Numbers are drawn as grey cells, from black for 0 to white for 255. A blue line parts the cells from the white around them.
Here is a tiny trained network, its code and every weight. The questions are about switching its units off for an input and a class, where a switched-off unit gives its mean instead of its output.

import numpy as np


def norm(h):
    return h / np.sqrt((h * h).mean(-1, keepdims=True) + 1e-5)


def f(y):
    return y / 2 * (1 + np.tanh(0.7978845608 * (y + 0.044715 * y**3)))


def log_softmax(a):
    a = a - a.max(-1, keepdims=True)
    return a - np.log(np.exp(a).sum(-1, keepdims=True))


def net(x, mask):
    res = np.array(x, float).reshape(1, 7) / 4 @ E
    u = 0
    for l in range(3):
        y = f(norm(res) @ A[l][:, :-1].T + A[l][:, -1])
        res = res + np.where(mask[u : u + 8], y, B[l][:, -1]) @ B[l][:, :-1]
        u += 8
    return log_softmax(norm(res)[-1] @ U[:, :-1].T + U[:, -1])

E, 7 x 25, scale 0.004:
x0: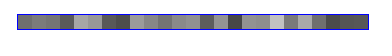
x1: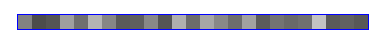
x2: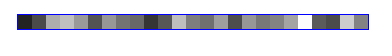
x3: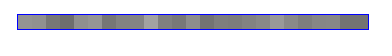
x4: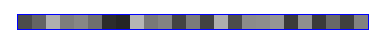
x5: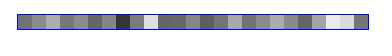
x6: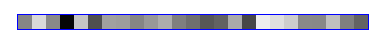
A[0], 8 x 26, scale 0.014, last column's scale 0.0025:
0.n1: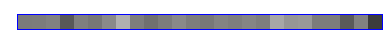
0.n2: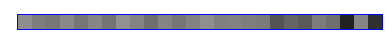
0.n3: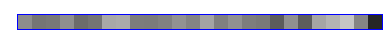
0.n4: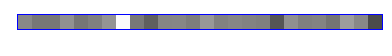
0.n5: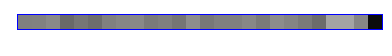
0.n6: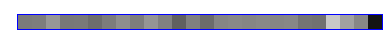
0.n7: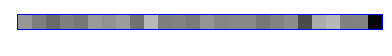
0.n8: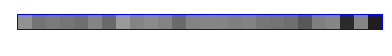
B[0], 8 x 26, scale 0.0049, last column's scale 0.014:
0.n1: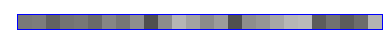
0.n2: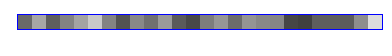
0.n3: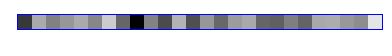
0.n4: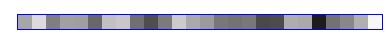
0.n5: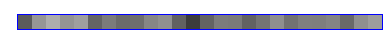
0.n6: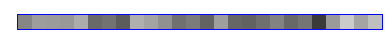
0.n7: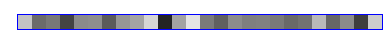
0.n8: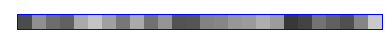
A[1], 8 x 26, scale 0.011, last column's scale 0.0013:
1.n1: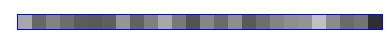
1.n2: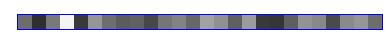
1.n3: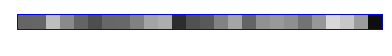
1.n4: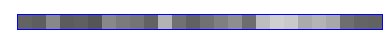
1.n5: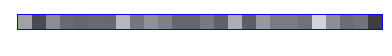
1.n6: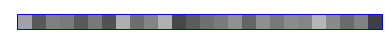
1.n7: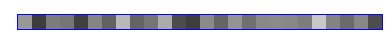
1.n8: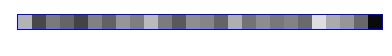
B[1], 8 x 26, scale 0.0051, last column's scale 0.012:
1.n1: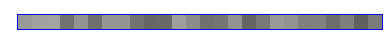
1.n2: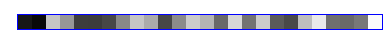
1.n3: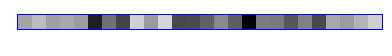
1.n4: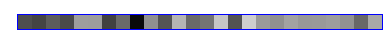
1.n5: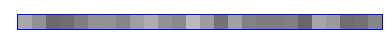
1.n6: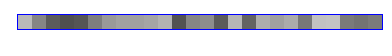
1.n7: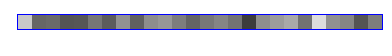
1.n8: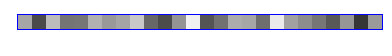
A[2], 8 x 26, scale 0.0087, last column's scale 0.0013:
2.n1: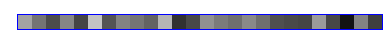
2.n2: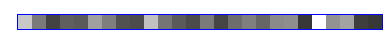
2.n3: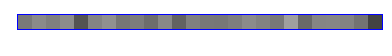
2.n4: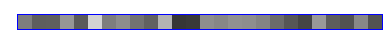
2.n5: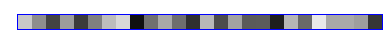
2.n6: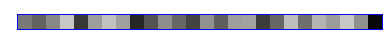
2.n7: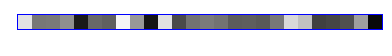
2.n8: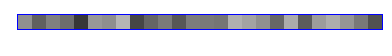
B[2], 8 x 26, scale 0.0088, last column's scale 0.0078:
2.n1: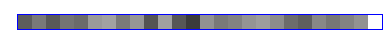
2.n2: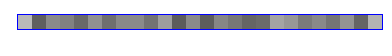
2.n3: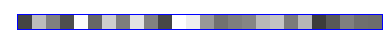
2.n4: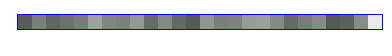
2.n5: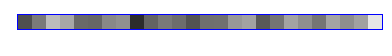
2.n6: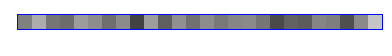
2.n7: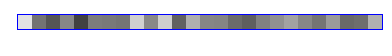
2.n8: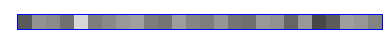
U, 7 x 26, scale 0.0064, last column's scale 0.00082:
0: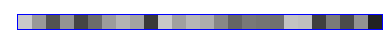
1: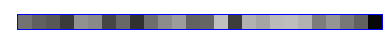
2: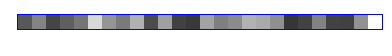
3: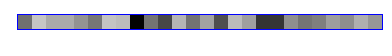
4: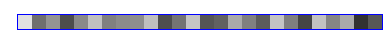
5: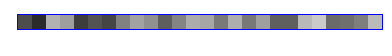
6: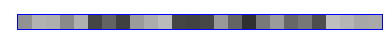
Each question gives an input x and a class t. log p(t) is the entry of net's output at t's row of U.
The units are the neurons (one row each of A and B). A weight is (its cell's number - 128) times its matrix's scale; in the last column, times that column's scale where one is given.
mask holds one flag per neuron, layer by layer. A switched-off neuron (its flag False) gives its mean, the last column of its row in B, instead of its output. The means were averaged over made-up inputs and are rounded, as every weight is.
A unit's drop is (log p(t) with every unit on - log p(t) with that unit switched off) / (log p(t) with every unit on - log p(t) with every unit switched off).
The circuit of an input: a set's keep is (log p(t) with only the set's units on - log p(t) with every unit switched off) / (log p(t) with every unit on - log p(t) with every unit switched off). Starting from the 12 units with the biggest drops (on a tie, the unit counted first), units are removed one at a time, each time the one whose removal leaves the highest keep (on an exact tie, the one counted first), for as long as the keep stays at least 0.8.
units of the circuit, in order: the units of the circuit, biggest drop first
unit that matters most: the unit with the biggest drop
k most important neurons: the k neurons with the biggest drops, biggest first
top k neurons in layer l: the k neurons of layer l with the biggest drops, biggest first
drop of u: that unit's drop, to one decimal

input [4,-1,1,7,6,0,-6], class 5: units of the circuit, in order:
(1.n2)
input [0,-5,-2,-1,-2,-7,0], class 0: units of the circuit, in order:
(0.n4; 2.n7)
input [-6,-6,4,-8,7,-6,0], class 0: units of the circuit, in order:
(0.n3; 2.n7)
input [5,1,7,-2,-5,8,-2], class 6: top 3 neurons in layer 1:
(1.n3; 1.n8; 1.n4)
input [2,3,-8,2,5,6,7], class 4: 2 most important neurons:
(0.n7; 1.n8)
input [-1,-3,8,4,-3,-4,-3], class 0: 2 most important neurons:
(0.n4; 2.n7)
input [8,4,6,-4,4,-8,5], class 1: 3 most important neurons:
(0.n4; 1.n4; 0.n1)
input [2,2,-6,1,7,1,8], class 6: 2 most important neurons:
(0.n2; 0.n6)
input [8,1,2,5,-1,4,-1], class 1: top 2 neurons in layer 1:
(1.n2; 1.n4)
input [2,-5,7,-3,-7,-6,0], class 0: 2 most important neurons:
(2.n7; 0.n1)
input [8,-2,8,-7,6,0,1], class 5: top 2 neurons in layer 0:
(0.n8; 0.n7)
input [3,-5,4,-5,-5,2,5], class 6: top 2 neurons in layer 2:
(2.n5; 2.n6)
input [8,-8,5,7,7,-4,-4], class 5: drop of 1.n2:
0.1
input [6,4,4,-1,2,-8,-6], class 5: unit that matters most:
1.n2
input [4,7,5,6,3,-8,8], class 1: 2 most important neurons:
(1.n4; 0.n4)
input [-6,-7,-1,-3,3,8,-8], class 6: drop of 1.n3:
0.2
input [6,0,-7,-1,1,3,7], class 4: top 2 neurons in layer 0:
(0.n7; 0.n4)
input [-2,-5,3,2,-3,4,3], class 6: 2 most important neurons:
(0.n6; 1.n3)
